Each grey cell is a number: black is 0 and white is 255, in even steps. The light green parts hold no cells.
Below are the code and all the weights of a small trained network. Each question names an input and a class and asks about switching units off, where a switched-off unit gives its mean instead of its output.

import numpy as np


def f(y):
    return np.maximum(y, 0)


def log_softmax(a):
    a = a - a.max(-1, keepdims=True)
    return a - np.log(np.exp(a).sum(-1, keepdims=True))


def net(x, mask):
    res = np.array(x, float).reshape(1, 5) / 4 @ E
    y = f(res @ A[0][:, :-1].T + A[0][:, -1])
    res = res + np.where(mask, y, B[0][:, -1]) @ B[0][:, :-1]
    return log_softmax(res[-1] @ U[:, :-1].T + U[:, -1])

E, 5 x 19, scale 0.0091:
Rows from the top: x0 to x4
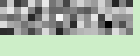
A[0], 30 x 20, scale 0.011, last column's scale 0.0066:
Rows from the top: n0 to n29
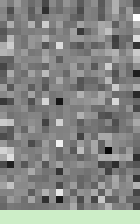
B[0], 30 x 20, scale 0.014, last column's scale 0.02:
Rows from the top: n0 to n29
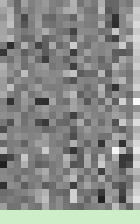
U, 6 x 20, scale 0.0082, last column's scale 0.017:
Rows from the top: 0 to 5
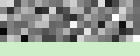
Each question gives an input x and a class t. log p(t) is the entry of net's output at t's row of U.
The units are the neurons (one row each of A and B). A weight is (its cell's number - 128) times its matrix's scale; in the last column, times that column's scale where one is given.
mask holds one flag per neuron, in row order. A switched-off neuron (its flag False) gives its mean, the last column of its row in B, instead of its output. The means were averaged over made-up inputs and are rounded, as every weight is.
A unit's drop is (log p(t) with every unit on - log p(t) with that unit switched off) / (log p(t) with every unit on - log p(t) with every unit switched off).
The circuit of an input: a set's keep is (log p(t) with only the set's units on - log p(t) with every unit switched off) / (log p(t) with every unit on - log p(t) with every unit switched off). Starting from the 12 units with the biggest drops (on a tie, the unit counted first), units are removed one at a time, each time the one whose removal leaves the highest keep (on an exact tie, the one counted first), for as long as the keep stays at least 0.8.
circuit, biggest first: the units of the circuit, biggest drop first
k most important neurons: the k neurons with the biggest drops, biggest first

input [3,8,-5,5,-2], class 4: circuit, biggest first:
n22
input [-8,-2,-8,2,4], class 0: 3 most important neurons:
n1, n12, n0
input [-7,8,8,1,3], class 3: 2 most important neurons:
n20, n27
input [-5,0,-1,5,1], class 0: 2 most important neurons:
n12, n1
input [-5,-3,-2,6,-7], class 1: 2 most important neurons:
n17, n6
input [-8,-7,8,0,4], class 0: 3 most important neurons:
n1, n12, n28
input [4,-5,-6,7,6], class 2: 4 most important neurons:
n21, n16, n17, n6
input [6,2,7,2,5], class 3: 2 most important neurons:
n27, n20
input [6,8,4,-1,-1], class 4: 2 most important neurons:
n22, n7
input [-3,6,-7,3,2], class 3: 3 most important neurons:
n28, n24, n23
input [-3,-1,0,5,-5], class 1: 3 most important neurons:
n17, n6, n9
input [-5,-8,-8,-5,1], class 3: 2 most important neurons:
n28, n24
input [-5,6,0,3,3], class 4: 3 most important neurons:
n22, n7, n26
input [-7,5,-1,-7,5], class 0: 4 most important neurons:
n12, n1, n21, n0
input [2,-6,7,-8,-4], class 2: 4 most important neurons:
n9, n11, n28, n4
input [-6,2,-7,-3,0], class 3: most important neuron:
n28
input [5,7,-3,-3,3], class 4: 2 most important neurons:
n22, n26
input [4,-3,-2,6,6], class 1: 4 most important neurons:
n14, n9, n4, n8
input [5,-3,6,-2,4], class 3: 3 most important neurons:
n27, n20, n1
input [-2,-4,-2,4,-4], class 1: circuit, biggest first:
n6
